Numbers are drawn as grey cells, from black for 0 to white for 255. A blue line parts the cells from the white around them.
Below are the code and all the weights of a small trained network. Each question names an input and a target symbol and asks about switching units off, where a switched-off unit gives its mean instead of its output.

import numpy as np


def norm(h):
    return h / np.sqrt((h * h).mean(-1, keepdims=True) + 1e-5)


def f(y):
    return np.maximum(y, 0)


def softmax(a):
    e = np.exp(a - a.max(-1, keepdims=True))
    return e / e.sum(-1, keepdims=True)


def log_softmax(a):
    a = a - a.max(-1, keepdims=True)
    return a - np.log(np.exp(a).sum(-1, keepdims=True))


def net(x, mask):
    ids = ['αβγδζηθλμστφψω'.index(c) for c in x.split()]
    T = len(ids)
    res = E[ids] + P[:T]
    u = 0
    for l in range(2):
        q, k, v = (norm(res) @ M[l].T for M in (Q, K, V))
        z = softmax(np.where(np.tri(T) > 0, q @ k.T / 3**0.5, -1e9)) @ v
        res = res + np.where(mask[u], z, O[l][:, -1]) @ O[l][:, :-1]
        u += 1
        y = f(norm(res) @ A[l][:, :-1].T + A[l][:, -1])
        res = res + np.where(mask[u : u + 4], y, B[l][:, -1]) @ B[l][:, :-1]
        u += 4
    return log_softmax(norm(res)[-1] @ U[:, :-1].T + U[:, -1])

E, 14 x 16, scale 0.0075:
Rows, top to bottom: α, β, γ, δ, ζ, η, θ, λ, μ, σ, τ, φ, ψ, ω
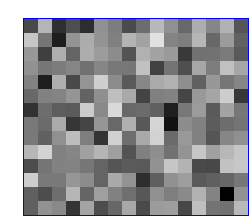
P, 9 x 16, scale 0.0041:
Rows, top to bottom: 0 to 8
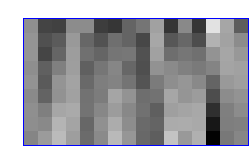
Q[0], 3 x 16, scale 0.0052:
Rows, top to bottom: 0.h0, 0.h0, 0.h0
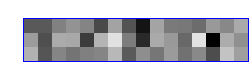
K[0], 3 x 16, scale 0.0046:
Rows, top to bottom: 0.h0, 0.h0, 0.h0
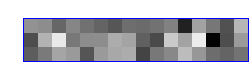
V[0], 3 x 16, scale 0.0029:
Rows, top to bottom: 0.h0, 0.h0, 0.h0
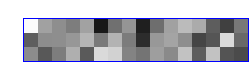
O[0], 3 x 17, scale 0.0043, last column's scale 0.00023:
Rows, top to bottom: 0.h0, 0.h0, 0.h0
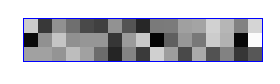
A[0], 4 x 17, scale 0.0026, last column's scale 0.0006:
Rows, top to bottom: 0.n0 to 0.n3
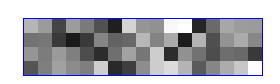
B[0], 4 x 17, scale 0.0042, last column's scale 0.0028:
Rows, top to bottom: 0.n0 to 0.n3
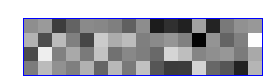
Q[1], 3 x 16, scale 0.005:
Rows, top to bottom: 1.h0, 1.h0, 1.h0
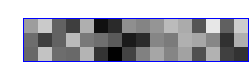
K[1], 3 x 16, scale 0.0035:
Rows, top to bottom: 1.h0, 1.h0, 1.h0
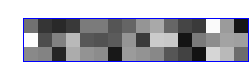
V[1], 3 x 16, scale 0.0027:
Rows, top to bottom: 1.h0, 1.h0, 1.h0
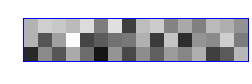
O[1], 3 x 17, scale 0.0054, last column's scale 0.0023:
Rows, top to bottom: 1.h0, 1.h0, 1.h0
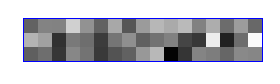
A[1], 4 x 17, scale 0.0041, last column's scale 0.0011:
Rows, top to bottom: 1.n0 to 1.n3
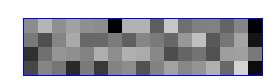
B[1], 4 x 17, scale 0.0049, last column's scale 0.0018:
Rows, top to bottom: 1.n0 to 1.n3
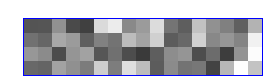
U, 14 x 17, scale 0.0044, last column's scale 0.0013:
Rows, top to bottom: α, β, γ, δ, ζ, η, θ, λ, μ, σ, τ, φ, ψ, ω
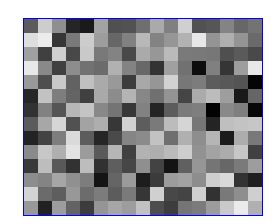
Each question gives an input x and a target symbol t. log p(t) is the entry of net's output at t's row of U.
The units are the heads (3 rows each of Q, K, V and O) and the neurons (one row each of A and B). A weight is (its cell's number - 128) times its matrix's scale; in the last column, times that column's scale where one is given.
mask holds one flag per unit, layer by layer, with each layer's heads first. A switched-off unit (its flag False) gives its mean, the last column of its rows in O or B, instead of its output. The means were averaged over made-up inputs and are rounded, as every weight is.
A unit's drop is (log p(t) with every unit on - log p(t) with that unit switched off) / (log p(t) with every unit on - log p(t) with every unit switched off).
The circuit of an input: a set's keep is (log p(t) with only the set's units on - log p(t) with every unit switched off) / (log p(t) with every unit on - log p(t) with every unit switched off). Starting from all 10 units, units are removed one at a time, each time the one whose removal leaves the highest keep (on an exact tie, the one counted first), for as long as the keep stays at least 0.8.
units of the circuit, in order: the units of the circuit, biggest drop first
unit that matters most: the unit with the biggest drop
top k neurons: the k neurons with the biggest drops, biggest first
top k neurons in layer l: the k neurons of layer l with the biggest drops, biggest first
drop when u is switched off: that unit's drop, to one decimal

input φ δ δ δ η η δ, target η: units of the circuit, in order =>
(0.h0; 1.n0)
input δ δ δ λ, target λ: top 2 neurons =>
(0.n2; 0.n1)
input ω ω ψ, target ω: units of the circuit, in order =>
(0.h0; 1.h0)
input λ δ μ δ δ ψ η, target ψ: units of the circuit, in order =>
(1.h0; 0.h0)
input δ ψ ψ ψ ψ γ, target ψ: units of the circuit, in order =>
(0.h0)
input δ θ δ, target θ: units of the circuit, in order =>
(0.h0; 1.h0; 1.n2)
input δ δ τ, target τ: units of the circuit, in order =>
(0.n3; 0.n0)
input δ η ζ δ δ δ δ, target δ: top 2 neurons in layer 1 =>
(1.n1; 1.n3)
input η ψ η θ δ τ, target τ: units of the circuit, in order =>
(0.n3; 1.h0)
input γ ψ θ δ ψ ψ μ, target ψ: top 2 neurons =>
(0.n1; 1.n1)
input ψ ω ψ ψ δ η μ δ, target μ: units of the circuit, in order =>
(1.h0; 0.n2)
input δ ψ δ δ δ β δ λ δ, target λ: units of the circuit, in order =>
(1.h0; 0.n1; 0.n2)
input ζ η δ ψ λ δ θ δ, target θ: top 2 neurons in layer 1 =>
(1.n2; 1.n3)
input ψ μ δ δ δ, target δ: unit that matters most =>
0.h0
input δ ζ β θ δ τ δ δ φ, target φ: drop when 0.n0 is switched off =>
-0.1
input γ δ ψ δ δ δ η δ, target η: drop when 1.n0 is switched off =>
0.4
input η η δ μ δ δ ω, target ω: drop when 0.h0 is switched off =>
0.3
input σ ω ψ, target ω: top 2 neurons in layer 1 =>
(1.n3; 1.n2)
